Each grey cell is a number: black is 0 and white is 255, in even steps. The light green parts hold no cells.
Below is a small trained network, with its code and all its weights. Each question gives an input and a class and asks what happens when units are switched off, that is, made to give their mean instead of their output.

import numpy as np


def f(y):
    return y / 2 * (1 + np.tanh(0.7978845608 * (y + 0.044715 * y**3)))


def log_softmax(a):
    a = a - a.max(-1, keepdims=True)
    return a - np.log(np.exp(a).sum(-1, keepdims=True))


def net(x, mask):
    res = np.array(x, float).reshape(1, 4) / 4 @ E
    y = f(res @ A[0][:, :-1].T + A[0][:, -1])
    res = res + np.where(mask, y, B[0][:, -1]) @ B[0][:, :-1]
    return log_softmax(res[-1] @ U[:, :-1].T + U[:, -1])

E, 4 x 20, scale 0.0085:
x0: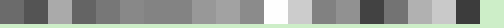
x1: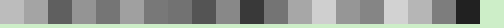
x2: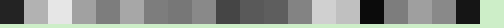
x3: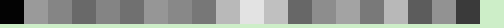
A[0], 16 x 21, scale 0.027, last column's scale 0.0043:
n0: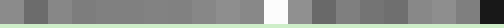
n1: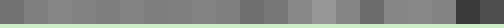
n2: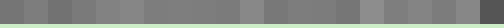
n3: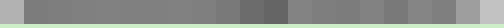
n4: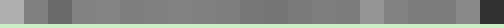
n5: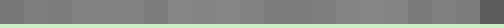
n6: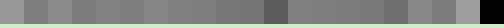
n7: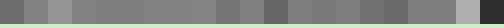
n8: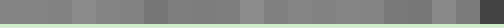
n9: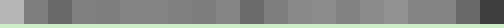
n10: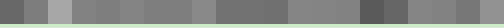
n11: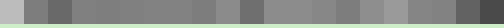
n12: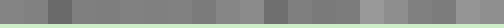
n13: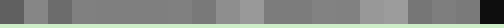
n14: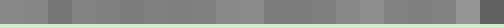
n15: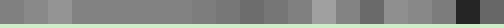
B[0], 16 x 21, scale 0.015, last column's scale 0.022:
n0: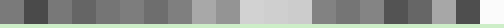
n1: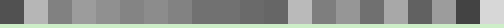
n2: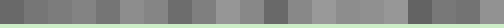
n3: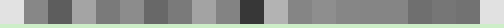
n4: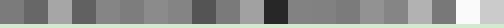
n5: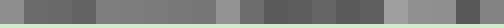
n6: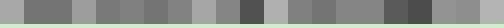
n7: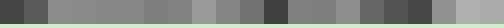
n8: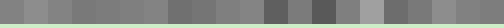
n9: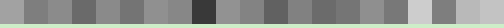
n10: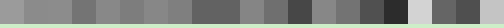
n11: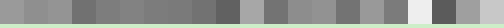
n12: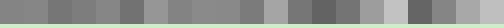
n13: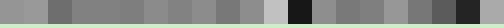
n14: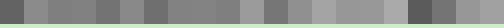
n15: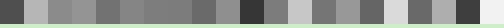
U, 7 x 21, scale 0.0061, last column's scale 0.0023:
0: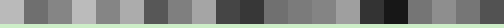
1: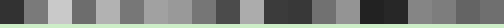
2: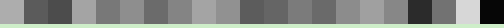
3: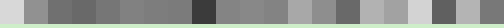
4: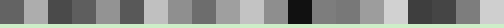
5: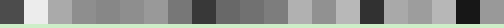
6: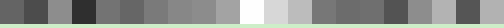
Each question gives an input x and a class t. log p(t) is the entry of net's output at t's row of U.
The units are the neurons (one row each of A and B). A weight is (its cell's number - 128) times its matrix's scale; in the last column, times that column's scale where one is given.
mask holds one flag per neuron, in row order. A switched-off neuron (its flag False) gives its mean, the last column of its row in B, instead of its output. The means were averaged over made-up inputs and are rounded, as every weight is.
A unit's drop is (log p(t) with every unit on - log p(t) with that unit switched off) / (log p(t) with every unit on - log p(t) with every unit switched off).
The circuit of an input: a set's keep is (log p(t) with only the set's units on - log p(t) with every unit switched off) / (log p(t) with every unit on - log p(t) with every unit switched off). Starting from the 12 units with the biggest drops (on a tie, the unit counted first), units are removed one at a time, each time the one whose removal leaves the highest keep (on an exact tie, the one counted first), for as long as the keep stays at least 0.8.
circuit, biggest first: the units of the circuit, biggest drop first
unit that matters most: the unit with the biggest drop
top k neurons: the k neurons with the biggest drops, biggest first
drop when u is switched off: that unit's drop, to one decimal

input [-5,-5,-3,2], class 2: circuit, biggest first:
(n7)
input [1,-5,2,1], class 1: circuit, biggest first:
(n3, n0, n15)
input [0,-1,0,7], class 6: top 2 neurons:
(n15, n1)
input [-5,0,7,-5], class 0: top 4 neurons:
(n6, n7, n3, n10)
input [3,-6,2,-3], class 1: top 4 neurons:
(n3, n10, n7, n12)
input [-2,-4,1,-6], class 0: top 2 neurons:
(n12, n3)
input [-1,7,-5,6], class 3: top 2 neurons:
(n11, n9)
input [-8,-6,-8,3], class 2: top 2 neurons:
(n7, n3)
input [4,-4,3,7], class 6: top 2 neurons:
(n0, n3)
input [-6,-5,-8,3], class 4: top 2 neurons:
(n13, n12)
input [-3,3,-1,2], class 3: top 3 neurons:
(n0, n15, n1)
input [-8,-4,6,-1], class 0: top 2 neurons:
(n6, n4)
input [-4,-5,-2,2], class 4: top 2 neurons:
(n3, n0)
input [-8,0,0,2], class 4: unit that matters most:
n13
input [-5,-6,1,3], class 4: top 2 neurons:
(n0, n10)
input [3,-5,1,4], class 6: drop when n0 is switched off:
0.0
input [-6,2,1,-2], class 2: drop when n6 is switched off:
0.1
